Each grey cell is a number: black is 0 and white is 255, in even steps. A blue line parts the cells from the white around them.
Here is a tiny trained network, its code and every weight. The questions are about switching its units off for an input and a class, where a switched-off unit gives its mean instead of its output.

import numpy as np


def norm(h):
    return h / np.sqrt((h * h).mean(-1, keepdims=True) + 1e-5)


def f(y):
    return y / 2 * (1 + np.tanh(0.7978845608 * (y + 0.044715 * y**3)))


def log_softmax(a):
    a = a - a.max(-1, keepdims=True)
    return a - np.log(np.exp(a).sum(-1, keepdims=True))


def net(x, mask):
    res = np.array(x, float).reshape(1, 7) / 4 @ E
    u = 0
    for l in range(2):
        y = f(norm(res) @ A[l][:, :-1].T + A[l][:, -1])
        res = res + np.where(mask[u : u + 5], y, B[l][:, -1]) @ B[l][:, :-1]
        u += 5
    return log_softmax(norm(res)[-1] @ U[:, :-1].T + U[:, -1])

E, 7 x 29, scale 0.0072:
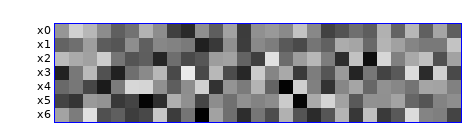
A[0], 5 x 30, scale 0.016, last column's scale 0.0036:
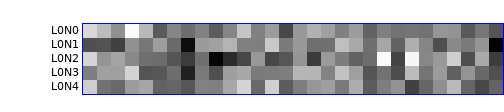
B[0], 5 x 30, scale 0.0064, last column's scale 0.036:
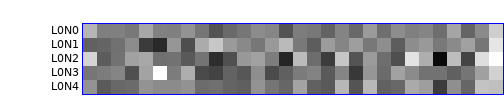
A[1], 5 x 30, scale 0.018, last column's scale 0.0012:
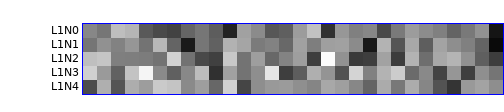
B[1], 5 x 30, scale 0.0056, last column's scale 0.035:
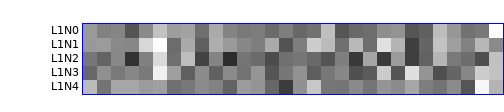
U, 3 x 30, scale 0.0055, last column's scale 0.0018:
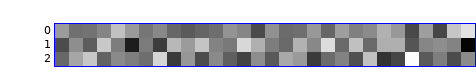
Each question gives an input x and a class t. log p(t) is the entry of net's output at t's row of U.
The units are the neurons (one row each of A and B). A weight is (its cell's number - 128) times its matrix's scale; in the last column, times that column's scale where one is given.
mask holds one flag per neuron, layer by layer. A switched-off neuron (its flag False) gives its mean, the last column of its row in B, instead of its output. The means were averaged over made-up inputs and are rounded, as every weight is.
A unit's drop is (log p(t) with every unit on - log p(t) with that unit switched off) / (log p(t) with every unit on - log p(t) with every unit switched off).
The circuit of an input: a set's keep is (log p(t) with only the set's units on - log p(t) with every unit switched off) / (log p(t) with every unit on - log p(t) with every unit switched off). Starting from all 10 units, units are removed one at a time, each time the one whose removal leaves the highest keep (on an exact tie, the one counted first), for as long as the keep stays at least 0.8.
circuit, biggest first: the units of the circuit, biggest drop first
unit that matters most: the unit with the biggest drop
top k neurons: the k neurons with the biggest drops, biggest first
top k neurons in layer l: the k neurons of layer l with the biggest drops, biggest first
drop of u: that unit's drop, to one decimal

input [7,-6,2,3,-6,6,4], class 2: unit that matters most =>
L0N2
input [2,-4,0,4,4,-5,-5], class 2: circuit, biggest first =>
(L1N2 L0N2)
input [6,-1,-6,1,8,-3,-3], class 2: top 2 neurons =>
(L1N2 L0N2)
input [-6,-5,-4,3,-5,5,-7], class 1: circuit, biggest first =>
(L0N1 L0N2)
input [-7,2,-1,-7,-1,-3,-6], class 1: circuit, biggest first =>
(L0N1 L0N3)
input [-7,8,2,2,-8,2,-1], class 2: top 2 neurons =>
(L0N2 L1N0)
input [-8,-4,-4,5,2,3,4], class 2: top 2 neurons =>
(L0N2 L0N1)
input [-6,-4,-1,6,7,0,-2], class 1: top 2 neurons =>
(L0N3 L1N2)
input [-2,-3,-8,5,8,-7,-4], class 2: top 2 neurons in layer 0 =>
(L0N2 L0N4)
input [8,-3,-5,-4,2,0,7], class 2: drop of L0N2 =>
0.3
